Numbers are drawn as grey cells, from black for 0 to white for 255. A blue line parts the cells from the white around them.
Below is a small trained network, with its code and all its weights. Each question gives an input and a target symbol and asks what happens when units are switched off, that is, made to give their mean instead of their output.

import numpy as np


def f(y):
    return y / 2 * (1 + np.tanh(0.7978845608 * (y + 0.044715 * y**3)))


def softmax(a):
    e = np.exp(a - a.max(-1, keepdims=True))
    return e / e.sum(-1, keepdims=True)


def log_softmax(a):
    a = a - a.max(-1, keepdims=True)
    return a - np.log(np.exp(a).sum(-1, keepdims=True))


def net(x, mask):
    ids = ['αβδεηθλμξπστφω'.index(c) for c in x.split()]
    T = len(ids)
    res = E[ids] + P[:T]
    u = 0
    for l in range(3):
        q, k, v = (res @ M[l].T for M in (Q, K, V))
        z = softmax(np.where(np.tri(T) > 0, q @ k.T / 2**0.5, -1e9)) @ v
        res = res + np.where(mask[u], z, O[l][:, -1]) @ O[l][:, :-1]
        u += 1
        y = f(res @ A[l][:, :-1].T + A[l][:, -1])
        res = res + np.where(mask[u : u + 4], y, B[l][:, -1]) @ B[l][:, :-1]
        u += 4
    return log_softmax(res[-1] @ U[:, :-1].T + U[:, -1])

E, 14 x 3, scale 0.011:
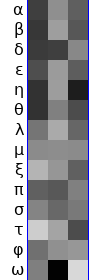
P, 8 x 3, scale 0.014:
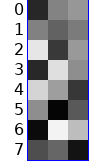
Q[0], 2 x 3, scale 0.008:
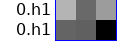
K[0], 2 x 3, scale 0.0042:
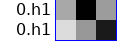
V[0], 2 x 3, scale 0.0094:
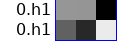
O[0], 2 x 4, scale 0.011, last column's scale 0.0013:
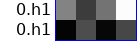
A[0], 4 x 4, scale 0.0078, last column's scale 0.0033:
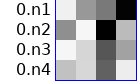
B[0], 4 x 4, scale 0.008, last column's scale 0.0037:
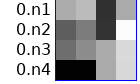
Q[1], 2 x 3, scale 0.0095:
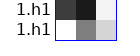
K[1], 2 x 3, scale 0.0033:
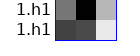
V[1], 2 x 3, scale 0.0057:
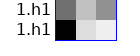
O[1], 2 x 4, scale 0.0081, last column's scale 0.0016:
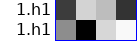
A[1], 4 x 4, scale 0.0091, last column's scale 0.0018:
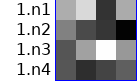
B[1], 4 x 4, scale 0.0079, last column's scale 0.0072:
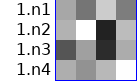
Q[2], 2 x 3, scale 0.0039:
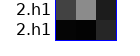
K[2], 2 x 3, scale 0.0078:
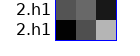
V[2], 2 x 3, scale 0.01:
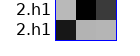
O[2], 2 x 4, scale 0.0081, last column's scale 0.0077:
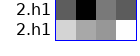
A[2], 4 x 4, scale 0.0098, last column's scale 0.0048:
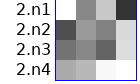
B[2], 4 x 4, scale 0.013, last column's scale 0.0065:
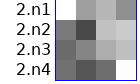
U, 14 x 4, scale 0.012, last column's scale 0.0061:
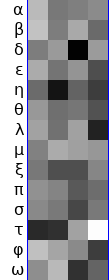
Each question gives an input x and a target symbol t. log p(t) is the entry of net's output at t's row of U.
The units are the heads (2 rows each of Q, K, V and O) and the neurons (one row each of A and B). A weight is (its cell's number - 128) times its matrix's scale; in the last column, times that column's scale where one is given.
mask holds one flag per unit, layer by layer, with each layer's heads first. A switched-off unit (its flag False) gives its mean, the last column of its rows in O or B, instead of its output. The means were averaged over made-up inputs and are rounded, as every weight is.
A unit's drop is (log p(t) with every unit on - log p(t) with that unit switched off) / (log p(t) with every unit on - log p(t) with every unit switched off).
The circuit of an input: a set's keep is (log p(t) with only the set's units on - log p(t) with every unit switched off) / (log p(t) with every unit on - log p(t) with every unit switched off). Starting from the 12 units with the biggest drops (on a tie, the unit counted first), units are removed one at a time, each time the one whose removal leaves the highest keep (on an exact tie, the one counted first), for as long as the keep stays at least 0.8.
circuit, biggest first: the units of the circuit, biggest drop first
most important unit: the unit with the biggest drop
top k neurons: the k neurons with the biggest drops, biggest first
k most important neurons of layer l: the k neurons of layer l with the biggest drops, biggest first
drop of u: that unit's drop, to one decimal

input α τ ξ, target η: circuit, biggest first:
(2.h1)
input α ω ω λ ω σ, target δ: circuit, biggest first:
(0.h1, 1.n2)
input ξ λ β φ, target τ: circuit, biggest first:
(1.n2, 2.n4)
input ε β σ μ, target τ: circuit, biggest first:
(1.n2, 2.n4)
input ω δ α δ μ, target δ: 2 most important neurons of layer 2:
(2.n1, 2.n2)
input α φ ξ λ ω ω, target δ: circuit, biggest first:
(1.n2, 1.h1)
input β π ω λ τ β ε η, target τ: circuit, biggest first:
(2.h1, 0.h1)
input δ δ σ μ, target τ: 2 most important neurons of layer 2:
(2.n2, 2.n1)
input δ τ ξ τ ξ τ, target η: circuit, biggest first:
(2.h1, 0.h1)
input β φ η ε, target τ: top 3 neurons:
(2.n2, 1.n2, 2.n4)
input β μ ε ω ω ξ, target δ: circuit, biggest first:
(1.n2, 0.h1)
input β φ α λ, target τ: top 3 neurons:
(2.n2, 1.n2, 2.n4)
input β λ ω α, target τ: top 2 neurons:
(2.n2, 2.n4)
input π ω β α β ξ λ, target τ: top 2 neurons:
(2.n2, 2.n4)
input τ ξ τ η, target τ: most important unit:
2.n2
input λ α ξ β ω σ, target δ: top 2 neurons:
(1.n2, 2.n2)
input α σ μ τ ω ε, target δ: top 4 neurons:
(1.n2, 2.n2, 0.n3, 2.n1)
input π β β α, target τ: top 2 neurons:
(2.n2, 1.n2)
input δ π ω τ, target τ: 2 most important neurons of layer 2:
(2.n2, 2.n1)
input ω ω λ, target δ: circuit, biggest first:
(0.h1)
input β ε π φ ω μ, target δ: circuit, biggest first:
(1.n2, 0.h1)
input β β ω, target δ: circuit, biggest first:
(0.h1, 1.n2)
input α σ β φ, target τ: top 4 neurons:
(2.n2, 1.n2, 2.n4, 2.n1)
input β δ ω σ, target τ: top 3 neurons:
(2.n2, 2.n1, 2.n4)
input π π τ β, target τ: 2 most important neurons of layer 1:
(1.n1, 1.n2)
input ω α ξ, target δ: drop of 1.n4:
0.0
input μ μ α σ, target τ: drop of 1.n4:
-0.1
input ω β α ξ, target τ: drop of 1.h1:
0.1
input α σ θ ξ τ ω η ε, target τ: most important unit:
2.h1
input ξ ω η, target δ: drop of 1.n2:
0.4
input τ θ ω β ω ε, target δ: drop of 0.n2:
-0.1
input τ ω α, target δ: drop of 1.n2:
0.3
